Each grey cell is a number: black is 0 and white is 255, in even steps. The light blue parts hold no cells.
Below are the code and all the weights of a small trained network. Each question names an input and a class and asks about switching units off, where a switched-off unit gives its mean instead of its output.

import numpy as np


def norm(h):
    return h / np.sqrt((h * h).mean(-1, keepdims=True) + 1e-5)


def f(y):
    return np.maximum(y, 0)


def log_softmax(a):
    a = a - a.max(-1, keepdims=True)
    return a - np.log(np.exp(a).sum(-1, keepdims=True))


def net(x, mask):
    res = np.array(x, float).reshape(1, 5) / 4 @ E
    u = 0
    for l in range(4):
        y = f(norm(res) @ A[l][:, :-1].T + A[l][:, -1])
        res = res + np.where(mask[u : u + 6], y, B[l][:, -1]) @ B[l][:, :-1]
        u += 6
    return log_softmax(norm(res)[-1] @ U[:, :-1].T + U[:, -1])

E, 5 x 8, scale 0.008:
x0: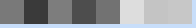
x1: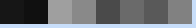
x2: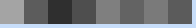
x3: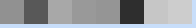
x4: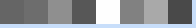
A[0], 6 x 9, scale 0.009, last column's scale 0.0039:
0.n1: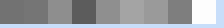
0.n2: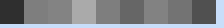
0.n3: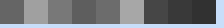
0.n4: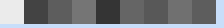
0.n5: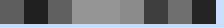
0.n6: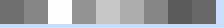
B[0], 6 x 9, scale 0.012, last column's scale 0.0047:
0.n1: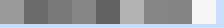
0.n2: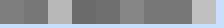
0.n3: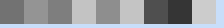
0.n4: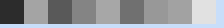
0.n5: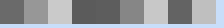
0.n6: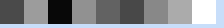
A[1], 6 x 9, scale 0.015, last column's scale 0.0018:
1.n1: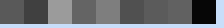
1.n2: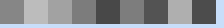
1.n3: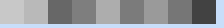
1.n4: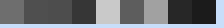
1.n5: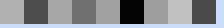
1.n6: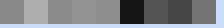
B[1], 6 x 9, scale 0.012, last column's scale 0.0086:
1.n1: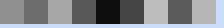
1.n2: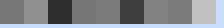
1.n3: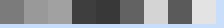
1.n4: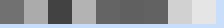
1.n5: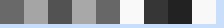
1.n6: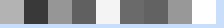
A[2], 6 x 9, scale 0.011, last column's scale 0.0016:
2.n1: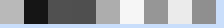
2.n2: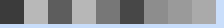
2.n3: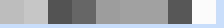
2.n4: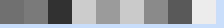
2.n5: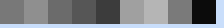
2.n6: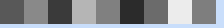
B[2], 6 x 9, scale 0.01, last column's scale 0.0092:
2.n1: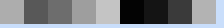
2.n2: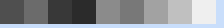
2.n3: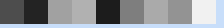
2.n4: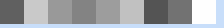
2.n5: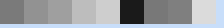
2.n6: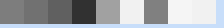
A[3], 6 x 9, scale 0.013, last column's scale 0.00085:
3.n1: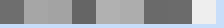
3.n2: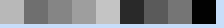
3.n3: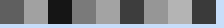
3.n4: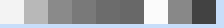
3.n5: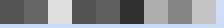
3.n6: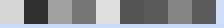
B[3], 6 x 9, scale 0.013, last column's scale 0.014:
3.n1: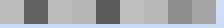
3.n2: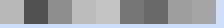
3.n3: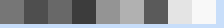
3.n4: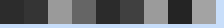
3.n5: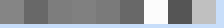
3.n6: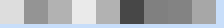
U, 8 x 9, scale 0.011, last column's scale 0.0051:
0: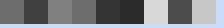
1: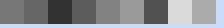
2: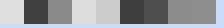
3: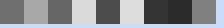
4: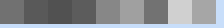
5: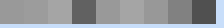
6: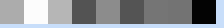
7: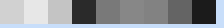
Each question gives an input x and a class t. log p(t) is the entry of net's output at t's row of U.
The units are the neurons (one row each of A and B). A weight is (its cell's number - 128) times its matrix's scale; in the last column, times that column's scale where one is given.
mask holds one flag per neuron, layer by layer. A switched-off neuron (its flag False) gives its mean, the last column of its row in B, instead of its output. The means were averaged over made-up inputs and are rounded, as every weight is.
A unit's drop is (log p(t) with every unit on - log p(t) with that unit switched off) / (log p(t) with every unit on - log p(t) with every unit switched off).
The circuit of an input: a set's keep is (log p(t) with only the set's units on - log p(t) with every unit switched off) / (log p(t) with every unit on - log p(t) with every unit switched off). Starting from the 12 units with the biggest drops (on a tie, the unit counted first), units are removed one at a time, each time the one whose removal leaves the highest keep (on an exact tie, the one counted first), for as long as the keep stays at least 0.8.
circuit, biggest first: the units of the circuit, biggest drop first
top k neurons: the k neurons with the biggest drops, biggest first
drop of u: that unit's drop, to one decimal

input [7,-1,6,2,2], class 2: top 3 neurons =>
2.n1, 0.n1, 0.n6
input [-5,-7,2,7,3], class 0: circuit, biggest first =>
1.n3
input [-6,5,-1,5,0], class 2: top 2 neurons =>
1.n6, 1.n3
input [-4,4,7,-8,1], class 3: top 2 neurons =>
0.n3, 0.n6
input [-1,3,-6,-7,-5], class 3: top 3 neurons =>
0.n3, 1.n4, 0.n6
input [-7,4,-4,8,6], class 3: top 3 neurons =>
1.n5, 0.n3, 2.n5
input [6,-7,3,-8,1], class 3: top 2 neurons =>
0.n3, 1.n6
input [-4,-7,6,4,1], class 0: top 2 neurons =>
1.n3, 0.n6
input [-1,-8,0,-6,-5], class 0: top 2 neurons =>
1.n3, 1.n5
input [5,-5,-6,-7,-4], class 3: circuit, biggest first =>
1.n4, 3.n3
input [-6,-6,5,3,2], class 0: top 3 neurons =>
1.n3, 2.n3, 3.n4
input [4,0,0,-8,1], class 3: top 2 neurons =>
0.n3, 1.n6
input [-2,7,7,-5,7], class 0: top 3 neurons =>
1.n1, 0.n5, 0.n6
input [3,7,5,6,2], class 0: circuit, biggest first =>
1.n1
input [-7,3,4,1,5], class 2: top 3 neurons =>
1.n6, 3.n6, 0.n4
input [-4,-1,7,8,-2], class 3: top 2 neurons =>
1.n5, 0.n6
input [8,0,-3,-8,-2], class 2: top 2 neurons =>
1.n5, 2.n1
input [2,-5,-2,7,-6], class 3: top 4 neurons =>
1.n5, 0.n6, 1.n4, 0.n3
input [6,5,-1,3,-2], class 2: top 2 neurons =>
2.n1, 1.n3
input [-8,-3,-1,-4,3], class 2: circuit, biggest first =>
1.n6
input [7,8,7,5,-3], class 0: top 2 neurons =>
1.n6, 1.n1
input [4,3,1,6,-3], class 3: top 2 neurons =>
1.n5, 1.n6
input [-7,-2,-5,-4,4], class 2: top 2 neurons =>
1.n6, 1.n4
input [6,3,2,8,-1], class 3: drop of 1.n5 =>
0.9
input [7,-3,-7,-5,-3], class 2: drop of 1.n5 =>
0.9
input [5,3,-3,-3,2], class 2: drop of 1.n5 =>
0.8
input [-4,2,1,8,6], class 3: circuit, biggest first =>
1.n5
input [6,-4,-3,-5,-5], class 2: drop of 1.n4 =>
0.9
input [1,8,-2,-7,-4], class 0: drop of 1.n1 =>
0.1
